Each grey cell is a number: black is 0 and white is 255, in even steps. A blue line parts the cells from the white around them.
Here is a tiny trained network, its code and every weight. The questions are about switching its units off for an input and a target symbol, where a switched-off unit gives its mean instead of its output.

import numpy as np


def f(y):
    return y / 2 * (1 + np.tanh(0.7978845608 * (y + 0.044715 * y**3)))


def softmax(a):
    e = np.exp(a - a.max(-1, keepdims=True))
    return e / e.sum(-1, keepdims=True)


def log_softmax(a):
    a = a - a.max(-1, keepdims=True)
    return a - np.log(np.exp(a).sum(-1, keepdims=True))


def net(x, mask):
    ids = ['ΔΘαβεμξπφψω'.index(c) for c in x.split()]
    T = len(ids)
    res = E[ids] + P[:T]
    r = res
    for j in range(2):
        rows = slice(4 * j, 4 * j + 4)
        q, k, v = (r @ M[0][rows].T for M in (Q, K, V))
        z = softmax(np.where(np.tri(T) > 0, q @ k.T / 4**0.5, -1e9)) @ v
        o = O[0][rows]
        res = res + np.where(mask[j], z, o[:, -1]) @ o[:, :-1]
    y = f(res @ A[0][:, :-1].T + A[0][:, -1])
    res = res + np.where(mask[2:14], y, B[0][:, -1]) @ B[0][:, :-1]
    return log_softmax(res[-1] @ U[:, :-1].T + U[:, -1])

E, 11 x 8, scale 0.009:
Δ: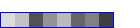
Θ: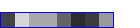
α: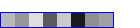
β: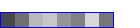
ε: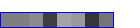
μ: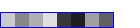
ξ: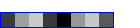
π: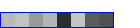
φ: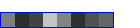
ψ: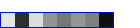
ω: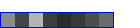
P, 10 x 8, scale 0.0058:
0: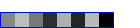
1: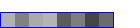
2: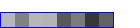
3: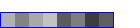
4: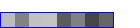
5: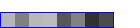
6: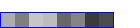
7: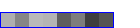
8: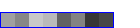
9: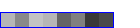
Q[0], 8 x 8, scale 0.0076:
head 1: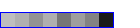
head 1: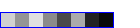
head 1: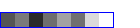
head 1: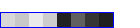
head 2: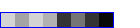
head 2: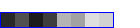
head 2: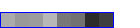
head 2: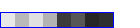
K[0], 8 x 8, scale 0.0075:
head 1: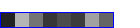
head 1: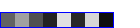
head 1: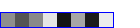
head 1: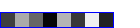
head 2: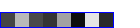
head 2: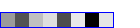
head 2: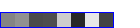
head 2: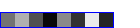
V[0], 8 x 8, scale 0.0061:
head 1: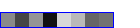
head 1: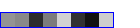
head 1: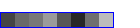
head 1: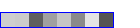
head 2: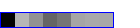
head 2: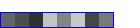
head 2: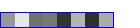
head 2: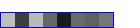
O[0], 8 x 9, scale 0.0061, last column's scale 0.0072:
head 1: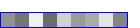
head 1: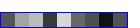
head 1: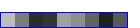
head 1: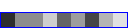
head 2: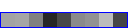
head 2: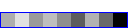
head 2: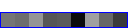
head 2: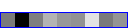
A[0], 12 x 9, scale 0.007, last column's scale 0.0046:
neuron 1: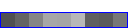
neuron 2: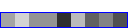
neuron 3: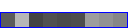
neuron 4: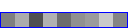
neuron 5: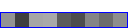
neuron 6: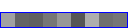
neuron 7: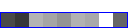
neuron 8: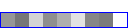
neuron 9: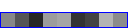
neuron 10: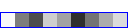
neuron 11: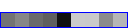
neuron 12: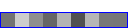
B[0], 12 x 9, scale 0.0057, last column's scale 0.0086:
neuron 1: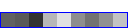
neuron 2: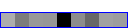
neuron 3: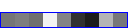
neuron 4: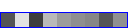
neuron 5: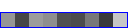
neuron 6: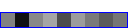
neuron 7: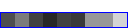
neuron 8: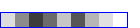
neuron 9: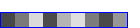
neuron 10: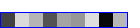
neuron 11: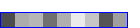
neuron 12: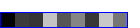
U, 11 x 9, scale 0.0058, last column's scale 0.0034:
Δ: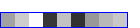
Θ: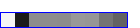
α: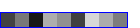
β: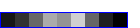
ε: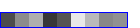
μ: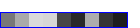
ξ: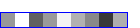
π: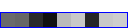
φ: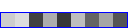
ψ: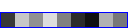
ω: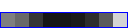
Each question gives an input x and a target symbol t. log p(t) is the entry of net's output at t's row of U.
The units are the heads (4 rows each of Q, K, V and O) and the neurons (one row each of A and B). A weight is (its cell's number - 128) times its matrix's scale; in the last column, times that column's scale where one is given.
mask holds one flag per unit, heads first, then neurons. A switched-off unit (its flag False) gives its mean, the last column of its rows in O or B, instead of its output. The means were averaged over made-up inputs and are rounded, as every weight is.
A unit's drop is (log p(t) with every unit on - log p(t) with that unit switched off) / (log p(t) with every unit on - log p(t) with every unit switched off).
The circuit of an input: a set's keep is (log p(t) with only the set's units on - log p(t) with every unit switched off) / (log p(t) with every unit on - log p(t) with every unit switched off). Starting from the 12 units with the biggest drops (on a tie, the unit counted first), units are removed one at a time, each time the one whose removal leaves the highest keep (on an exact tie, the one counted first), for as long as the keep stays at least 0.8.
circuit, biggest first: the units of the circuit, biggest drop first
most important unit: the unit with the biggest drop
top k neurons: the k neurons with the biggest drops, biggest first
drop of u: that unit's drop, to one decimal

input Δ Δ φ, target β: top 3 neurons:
neuron 9; neuron 8; neuron 1
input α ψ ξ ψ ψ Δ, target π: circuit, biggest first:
head 2; neuron 5
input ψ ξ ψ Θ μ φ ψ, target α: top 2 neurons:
neuron 7; neuron 8
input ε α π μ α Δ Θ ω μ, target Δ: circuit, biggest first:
head 1; head 2
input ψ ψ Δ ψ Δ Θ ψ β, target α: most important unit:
neuron 7
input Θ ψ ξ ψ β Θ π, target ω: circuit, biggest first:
head 1; head 2
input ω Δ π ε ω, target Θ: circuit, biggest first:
head 1; head 2; neuron 7
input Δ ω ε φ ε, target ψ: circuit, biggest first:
head 1; head 2
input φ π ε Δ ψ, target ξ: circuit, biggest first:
head 2; head 1
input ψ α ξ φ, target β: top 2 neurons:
neuron 9; neuron 10
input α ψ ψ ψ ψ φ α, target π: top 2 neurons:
neuron 10; neuron 5
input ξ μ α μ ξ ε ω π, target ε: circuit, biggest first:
neuron 11; head 2
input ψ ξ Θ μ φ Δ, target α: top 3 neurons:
neuron 7; neuron 8; neuron 11
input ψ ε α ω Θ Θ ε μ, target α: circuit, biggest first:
head 1; head 2; neuron 7
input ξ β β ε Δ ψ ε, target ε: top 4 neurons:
neuron 11; neuron 1; neuron 8; neuron 9
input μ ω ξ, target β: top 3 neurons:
neuron 11; neuron 8; neuron 7
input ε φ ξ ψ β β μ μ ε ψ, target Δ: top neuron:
neuron 8
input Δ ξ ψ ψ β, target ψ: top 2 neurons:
neuron 10; neuron 11
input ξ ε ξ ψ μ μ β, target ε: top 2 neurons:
neuron 11; neuron 1
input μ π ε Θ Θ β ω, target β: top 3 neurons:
neuron 8; neuron 7; neuron 9
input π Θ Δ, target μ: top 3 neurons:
neuron 8; neuron 10; neuron 1
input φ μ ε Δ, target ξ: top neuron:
neuron 10
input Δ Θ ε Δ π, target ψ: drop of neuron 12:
0.0
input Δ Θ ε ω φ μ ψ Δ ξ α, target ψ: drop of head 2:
0.4
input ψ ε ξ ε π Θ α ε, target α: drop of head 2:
0.5
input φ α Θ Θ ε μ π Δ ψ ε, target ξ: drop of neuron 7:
0.3
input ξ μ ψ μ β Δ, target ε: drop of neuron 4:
-0.1
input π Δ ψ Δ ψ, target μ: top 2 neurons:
neuron 5; neuron 10
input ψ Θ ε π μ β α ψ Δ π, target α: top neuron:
neuron 7
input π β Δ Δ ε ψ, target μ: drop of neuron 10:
0.1
